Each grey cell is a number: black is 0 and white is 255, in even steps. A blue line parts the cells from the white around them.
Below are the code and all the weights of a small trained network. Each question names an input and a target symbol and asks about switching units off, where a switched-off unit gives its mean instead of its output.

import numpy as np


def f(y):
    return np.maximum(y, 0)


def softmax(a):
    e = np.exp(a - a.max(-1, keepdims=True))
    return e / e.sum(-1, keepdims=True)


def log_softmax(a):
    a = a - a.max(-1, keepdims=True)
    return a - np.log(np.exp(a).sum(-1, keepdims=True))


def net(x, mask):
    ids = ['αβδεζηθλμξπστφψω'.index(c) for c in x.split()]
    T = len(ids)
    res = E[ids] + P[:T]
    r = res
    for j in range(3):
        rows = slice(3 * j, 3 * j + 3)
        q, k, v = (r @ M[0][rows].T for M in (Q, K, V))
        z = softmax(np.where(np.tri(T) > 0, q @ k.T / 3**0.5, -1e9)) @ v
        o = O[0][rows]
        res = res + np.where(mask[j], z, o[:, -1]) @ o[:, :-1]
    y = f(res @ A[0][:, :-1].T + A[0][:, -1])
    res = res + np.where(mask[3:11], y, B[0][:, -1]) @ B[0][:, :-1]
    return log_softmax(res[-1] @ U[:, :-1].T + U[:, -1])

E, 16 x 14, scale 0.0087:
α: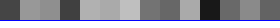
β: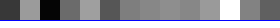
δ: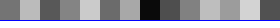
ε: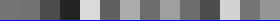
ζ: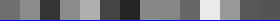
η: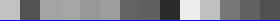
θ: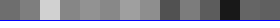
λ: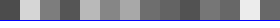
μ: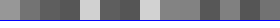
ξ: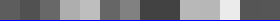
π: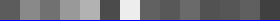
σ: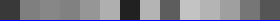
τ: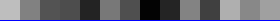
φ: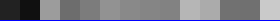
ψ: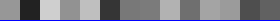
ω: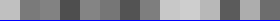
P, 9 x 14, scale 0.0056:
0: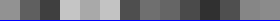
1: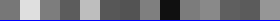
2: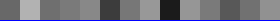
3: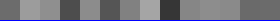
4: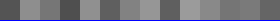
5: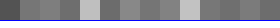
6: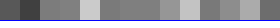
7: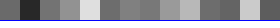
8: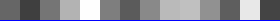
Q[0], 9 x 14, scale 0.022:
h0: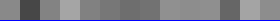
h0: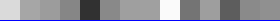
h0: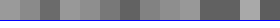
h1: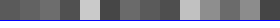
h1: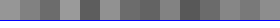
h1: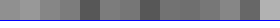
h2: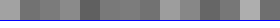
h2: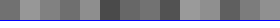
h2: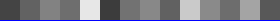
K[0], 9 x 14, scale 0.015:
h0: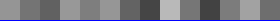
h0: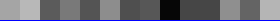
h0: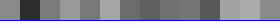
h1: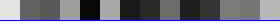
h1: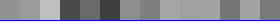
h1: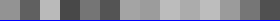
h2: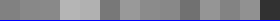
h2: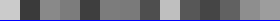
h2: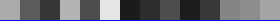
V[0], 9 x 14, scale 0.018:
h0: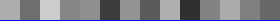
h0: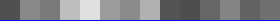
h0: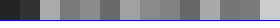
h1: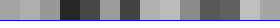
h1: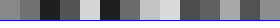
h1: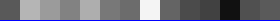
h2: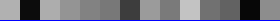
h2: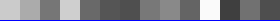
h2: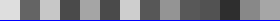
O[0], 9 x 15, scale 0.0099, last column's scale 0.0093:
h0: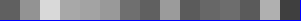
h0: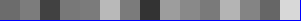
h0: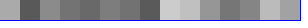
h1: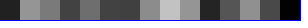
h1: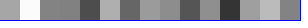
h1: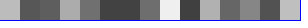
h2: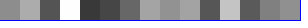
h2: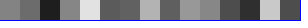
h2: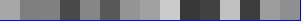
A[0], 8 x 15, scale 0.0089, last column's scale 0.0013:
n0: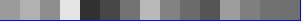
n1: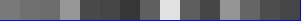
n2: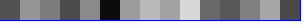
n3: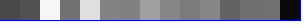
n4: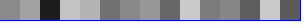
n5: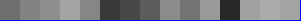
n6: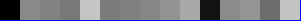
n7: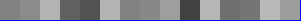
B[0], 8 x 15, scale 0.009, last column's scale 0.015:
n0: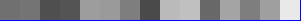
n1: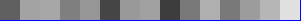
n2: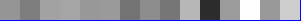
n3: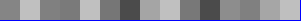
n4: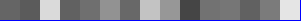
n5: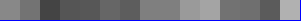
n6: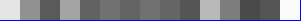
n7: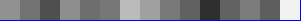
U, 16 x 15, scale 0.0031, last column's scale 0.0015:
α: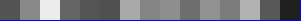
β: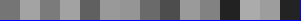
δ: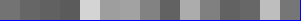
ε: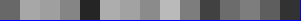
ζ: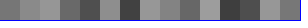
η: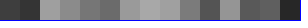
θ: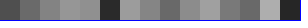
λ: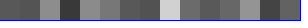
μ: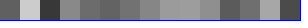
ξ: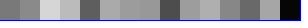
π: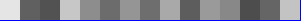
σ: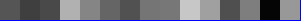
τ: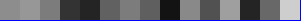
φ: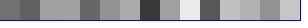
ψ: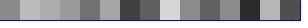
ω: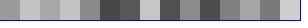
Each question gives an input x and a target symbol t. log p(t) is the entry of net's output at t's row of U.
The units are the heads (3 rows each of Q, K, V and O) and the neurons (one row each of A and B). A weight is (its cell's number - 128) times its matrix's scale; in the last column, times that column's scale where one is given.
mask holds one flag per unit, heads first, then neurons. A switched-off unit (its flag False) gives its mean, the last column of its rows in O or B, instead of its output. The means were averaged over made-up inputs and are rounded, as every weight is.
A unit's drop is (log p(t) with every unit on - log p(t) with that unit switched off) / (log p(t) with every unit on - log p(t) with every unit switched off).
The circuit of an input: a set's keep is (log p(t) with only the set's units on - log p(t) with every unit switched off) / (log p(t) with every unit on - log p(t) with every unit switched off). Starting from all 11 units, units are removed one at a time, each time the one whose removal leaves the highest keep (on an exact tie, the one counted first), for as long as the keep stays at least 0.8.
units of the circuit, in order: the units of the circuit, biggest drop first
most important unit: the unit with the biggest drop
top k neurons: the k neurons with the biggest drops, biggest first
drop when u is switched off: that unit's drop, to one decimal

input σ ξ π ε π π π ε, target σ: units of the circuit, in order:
[h2; h1]
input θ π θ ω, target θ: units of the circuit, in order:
[n1; h1; h2]
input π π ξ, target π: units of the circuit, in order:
[h1]
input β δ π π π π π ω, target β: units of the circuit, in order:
[h1; h2]
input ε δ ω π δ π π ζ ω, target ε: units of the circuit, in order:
[h1; h2; n7]
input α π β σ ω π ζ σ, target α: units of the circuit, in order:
[h2; n1; h1]
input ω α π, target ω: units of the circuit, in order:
[h1; n2; h2]
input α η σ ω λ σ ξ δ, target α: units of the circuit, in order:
[h2; n1; h1]
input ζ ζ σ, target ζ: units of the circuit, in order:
[h2; n4; h1]
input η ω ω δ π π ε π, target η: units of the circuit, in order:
[n4; h2; h1]
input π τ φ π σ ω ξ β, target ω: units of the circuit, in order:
[h0; h1; n2; n0]
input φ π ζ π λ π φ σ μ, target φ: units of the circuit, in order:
[h2; n0]
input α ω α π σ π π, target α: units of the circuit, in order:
[h2; n1; h1]
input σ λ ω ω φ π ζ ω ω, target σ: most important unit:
h2
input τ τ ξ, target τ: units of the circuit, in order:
[h1; n6]
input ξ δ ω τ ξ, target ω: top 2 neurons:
[n3; n2]
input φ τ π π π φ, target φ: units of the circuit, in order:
[h0; h1; n2]
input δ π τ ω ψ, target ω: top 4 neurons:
[n3; n0; n2; n6]
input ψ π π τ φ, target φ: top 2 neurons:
[n2; n4]
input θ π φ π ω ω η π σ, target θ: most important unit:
n1
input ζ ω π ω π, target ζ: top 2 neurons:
[n4; n5]
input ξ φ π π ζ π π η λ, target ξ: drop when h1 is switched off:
0.8
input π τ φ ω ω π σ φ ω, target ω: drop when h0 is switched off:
0.8
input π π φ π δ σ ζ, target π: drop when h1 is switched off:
1.2
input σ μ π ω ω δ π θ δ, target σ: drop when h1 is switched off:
0.1
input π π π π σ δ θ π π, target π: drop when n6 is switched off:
-0.1
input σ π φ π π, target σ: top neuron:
[n5]
